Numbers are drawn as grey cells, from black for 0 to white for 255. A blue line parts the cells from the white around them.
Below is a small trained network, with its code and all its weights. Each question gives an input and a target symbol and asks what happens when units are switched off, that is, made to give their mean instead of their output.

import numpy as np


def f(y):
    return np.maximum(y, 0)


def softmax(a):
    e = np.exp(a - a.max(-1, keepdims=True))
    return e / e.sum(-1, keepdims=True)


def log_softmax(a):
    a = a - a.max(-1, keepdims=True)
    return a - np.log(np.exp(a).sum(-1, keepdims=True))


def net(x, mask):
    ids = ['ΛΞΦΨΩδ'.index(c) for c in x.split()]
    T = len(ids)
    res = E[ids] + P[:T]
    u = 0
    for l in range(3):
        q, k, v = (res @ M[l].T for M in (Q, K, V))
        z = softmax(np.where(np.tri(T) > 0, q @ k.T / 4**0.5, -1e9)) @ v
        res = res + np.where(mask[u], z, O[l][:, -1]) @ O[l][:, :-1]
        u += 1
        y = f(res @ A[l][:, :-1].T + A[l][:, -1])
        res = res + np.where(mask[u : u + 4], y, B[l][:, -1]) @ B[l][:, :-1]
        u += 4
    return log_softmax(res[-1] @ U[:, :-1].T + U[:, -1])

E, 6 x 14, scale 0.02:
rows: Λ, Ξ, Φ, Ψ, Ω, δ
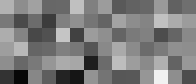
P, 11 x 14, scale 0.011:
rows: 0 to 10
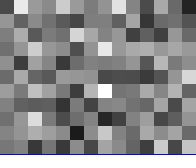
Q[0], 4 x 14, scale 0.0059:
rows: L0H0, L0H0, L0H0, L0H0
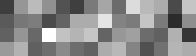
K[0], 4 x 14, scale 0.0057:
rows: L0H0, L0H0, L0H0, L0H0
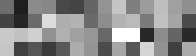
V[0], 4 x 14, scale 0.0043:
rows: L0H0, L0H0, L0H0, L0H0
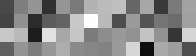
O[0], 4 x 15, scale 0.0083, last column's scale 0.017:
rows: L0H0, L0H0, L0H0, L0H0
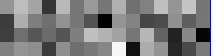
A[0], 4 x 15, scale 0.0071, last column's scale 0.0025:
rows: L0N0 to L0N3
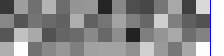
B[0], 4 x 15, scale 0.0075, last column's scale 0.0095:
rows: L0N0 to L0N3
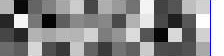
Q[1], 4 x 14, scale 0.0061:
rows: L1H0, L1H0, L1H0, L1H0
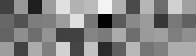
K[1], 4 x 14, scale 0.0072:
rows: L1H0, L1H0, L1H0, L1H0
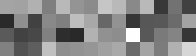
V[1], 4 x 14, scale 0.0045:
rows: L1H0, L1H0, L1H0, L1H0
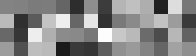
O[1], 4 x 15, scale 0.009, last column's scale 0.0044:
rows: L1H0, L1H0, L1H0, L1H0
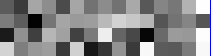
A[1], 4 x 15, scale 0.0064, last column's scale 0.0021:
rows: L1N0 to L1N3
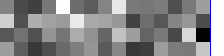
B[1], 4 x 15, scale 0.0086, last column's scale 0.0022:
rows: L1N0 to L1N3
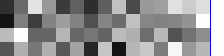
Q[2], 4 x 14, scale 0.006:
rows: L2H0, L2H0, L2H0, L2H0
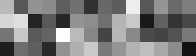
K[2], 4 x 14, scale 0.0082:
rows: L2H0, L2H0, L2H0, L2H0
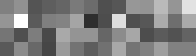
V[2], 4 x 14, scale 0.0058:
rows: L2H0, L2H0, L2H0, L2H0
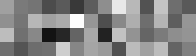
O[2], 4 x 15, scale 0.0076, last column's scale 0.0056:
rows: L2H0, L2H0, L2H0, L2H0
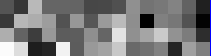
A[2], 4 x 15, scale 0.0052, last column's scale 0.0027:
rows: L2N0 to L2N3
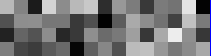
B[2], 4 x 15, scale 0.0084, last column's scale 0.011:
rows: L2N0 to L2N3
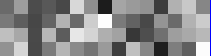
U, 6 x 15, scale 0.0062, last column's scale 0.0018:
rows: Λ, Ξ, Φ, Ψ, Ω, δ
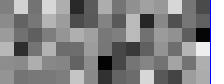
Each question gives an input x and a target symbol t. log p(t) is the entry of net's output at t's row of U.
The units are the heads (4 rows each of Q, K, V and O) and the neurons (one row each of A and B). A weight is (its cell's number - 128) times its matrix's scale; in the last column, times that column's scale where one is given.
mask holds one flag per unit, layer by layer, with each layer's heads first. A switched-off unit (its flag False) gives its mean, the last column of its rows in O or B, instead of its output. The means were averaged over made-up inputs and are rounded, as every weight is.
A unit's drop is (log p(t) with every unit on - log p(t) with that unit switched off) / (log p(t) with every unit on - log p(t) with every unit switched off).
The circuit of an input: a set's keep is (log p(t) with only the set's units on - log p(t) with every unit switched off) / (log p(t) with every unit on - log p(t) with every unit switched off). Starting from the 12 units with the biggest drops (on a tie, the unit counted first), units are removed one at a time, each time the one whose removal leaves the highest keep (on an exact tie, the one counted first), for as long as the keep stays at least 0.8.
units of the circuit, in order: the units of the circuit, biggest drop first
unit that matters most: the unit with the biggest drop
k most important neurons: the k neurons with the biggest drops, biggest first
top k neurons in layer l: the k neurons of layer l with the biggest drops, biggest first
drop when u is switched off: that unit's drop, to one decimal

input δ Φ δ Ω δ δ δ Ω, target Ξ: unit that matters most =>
L2H0
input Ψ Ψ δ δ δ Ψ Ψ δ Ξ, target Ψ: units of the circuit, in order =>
(L2N1, L1H0, L2N3)
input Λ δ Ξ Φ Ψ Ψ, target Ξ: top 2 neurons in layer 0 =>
(L0N3, L0N2)
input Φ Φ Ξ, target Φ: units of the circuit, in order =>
(L1H0, L0H0)
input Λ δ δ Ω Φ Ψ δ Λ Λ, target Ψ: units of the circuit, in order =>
(L0N1, L2N3)
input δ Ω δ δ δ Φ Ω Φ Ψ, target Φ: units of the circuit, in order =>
(L1H0, L2H0, L0H0)
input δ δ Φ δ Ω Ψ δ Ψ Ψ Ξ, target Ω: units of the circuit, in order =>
(L1H0, L0H0)
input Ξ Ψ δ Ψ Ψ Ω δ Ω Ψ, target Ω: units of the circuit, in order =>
(L1H0, L0N2, L2H0)
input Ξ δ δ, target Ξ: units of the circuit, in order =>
(L1H0, L0H0, L0N2)
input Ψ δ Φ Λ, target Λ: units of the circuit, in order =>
(L0H0, L1H0, L0N2)
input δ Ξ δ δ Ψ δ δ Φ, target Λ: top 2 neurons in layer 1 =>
(L1N3, L1N0)
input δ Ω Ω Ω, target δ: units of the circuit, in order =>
(L0H0, L0N3)
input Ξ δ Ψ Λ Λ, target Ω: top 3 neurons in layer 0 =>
(L0N0, L0N1, L0N2)
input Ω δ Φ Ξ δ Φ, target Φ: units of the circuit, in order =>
(L1H0)
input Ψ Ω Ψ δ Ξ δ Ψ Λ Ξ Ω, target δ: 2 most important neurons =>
(L0N2, L2N1)
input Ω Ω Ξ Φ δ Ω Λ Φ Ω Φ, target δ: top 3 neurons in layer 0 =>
(L0N3, L0N2, L0N0)
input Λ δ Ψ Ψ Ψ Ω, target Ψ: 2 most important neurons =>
(L2N3, L2N1)
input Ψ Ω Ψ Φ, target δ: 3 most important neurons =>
(L0N3, L2N1, L0N2)
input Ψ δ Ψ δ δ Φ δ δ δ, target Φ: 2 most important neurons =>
(L0N1, L0N2)
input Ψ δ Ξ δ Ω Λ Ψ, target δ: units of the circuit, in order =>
(L0N3)
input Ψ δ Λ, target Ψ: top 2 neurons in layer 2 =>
(L2N2, L2N3)
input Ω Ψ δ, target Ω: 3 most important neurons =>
(L0N2, L0N0, L0N3)
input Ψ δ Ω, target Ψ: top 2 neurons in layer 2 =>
(L2N3, L2N2)
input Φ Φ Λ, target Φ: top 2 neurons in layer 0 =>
(L0N3, L0N2)
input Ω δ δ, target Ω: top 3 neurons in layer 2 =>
(L2N1, L2N2, L2N3)
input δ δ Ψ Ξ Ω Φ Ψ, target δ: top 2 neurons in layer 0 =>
(L0N3, L0N2)
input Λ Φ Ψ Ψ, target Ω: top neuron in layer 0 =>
(L0N3)
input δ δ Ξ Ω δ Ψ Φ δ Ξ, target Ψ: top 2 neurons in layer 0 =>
(L0N2, L0N1)
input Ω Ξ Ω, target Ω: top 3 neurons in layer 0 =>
(L0N3, L0N0, L0N1)
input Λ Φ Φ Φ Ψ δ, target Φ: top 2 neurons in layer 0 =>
(L0N2, L0N1)
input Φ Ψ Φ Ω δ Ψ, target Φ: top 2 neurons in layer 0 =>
(L0N1, L0N2)
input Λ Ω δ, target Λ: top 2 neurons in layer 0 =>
(L0N0, L0N3)
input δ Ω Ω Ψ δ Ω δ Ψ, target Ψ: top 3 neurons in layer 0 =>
(L0N1, L0N0, L0N2)
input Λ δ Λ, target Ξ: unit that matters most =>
L0H0
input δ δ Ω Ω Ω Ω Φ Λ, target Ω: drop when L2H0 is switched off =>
0.1
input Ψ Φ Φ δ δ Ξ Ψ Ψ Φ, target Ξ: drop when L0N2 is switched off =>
0.2
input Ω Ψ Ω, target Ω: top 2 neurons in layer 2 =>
(L2N2, L2N3)
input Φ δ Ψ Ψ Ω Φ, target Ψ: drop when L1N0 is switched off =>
-0.1
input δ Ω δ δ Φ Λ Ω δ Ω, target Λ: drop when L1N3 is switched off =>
-0.1
